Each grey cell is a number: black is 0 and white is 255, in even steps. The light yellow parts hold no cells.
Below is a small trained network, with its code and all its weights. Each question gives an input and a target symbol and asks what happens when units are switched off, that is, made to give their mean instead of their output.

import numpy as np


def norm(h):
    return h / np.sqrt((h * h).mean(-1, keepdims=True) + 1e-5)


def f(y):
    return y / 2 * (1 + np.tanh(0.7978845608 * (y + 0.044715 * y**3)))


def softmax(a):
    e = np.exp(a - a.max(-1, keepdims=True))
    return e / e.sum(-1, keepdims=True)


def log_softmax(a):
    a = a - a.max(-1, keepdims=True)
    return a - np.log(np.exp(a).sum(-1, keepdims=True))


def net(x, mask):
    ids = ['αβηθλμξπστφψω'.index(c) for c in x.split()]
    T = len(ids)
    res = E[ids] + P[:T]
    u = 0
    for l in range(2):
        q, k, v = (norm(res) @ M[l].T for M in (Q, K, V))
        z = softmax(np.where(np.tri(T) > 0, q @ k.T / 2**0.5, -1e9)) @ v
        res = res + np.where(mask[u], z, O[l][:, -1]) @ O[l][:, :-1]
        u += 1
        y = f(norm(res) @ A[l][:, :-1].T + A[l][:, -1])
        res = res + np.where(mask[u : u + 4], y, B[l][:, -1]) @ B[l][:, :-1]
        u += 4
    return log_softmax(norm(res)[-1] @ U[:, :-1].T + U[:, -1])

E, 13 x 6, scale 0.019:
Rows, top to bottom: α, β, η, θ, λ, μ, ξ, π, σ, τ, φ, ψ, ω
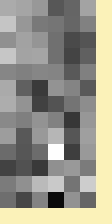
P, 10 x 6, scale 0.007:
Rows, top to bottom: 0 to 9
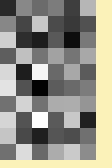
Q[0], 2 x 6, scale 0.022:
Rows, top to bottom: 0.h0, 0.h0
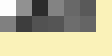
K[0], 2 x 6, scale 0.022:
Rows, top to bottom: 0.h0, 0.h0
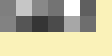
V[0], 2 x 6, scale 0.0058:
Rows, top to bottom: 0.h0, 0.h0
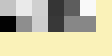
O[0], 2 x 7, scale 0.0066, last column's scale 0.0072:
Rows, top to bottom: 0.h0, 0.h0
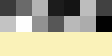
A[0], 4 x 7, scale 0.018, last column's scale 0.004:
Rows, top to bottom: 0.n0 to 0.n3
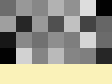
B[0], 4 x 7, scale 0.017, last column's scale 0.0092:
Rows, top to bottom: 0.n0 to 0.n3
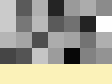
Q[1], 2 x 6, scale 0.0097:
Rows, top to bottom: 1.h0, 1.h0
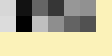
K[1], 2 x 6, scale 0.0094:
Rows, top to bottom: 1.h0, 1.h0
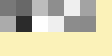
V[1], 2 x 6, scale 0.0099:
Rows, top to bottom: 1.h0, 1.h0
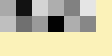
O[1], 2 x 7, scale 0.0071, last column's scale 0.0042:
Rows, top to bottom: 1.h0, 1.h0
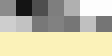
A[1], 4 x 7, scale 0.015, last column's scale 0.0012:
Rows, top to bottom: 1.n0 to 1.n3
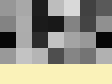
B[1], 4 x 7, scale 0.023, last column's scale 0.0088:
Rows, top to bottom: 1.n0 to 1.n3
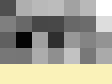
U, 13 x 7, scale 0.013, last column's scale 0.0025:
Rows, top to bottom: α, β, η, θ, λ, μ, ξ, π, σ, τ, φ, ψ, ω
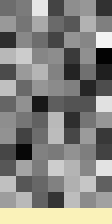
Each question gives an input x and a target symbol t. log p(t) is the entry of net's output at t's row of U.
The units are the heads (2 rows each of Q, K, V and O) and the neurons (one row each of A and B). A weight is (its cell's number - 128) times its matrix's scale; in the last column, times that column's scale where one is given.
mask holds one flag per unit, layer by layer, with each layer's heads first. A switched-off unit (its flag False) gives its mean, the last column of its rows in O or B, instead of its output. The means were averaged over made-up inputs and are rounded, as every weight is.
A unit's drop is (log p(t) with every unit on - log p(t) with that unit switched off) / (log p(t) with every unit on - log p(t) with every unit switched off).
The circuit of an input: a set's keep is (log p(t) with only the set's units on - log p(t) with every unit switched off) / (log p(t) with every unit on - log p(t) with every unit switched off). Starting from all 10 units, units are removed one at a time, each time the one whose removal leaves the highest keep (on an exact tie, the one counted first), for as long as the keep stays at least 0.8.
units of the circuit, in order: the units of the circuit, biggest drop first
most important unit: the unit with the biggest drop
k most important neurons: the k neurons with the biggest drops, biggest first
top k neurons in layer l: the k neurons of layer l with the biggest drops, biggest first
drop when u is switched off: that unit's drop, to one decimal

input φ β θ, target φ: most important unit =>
0.h0
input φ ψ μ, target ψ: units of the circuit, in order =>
1.h0; 0.n0
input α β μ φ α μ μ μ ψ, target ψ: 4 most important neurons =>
0.n0; 0.n1; 0.n2; 1.n0
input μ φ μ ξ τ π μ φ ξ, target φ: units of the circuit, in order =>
0.h0; 1.n0
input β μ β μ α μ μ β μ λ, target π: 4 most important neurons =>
0.n3; 0.n2; 1.n0; 0.n1
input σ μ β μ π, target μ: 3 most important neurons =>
1.n0; 0.n1; 0.n2
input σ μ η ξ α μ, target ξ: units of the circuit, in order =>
1.n1; 1.n3
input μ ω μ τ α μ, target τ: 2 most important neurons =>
0.n0; 0.n3
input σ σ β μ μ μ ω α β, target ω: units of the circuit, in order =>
0.h0; 1.n1
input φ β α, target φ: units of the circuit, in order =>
0.h0; 1.n0; 0.n1
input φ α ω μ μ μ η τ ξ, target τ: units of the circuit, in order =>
1.h0; 0.n1
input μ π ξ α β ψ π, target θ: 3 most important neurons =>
0.n2; 0.n1; 1.n0
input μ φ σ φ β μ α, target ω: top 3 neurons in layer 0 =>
0.n2; 0.n1; 0.n3
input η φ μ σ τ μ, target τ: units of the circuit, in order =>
1.h0
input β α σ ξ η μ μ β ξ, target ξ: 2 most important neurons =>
1.n1; 0.n2
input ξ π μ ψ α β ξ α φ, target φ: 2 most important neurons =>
1.n0; 1.n2
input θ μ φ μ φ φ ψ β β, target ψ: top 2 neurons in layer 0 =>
0.n0; 0.n3
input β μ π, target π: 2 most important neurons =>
0.n2; 0.n1
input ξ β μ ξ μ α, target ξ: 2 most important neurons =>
1.n0; 0.n1
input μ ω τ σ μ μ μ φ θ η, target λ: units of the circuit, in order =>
0.n3
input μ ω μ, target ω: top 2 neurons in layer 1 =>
1.n1; 1.n0
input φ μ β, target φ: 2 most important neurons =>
1.n0; 0.n1
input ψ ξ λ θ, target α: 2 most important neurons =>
1.n3; 0.n3
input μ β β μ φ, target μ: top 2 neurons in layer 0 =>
0.n1; 0.n2
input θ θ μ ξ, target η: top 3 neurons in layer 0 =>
0.n1; 0.n2; 0.n0
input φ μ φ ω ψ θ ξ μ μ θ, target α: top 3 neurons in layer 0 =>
0.n2; 0.n1; 0.n3
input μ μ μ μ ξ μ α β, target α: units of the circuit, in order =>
0.h0
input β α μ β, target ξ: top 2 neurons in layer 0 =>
0.n1; 0.n3
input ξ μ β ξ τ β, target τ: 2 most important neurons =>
0.n1; 0.n2
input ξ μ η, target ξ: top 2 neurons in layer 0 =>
0.n1; 0.n3
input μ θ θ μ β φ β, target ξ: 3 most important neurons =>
0.n1; 0.n3; 1.n0
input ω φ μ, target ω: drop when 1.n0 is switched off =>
0.2
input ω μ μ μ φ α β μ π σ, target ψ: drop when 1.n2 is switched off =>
0.0
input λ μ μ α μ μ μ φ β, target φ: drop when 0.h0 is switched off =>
1.1
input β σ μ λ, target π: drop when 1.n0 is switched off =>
0.4
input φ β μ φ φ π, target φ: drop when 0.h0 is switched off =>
1.0
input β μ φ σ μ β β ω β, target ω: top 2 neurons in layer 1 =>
1.n1; 1.n3
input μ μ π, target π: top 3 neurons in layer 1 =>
1.n0; 1.n3; 1.n2
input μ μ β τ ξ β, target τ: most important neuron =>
0.n0
